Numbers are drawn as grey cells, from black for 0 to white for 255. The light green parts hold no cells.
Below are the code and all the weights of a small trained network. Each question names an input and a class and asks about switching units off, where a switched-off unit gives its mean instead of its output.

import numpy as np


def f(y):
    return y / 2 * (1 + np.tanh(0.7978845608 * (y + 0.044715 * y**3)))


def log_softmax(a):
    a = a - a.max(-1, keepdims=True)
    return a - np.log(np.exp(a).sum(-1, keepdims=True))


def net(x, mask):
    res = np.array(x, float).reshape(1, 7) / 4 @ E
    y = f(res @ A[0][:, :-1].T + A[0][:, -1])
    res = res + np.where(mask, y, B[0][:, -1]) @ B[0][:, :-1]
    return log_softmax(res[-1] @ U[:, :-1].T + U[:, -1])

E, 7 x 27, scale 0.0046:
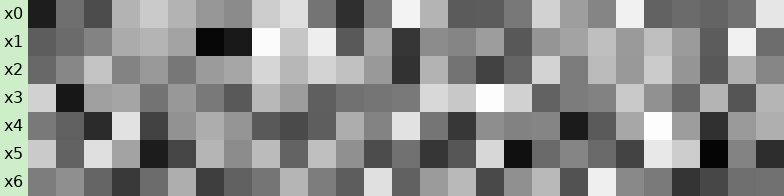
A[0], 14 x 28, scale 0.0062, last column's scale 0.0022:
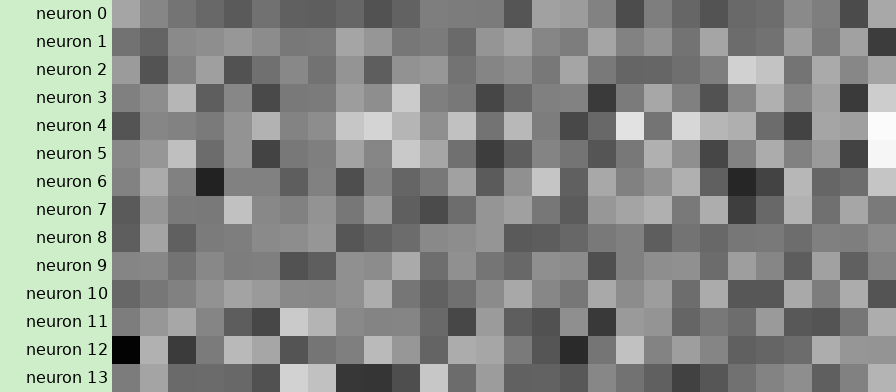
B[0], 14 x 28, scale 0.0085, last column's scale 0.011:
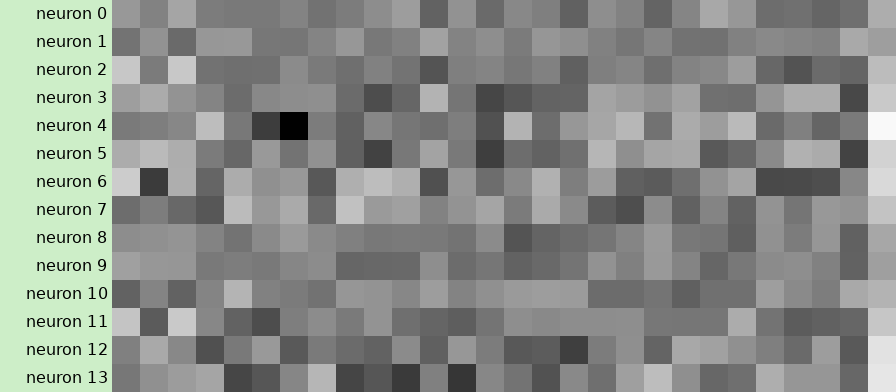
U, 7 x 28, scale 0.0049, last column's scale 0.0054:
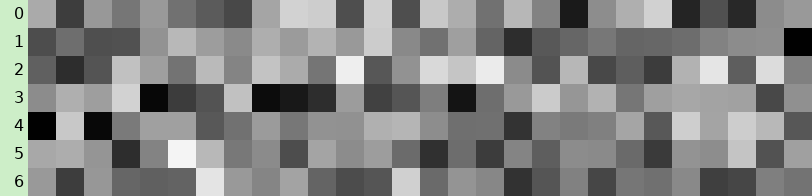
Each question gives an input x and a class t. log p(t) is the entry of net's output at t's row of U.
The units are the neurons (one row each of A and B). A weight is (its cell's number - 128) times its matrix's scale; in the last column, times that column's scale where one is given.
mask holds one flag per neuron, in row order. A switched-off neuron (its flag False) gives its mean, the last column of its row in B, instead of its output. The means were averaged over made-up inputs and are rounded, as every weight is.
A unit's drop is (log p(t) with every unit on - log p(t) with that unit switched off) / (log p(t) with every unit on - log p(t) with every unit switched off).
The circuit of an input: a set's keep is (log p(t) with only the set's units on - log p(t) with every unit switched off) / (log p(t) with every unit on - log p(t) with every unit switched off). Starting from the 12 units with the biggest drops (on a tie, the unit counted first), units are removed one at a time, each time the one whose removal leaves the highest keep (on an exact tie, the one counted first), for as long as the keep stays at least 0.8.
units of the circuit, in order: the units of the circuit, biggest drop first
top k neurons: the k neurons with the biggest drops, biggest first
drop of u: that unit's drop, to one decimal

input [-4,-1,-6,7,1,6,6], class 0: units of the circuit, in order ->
(neuron 13)
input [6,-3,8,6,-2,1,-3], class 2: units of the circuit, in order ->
(neuron 12; neuron 10)
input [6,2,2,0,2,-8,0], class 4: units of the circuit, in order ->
(neuron 7; neuron 10)
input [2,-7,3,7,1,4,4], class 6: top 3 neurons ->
(neuron 4; neuron 5; neuron 3)
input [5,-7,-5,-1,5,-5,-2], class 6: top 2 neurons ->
(neuron 7; neuron 4)
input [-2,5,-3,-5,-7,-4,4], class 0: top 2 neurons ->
(neuron 6; neuron 13)
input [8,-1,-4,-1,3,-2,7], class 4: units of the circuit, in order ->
(neuron 11; neuron 7)
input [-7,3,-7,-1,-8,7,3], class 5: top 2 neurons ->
(neuron 4; neuron 13)
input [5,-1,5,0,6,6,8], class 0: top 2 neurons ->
(neuron 13; neuron 5)
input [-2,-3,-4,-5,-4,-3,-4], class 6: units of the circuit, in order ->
(neuron 6; neuron 4; neuron 12)
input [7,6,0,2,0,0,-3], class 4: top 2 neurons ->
(neuron 6; neuron 11)
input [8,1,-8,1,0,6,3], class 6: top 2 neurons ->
(neuron 4; neuron 6)
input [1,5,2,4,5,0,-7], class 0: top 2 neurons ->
(neuron 13; neuron 5)
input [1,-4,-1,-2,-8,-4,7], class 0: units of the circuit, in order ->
(neuron 6)
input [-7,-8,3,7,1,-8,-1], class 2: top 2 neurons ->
(neuron 13; neuron 12)
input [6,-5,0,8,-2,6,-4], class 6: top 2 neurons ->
(neuron 4; neuron 11)
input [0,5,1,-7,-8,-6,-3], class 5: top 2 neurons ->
(neuron 5; neuron 3)
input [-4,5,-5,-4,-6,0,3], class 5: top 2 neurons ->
(neuron 4; neuron 6)
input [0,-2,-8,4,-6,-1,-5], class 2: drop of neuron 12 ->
0.3
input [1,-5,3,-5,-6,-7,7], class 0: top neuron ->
(neuron 6)
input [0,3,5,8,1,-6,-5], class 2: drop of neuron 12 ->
0.1
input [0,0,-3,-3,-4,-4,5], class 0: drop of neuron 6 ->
0.2
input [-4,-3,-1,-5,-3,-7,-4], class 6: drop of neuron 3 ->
0.2
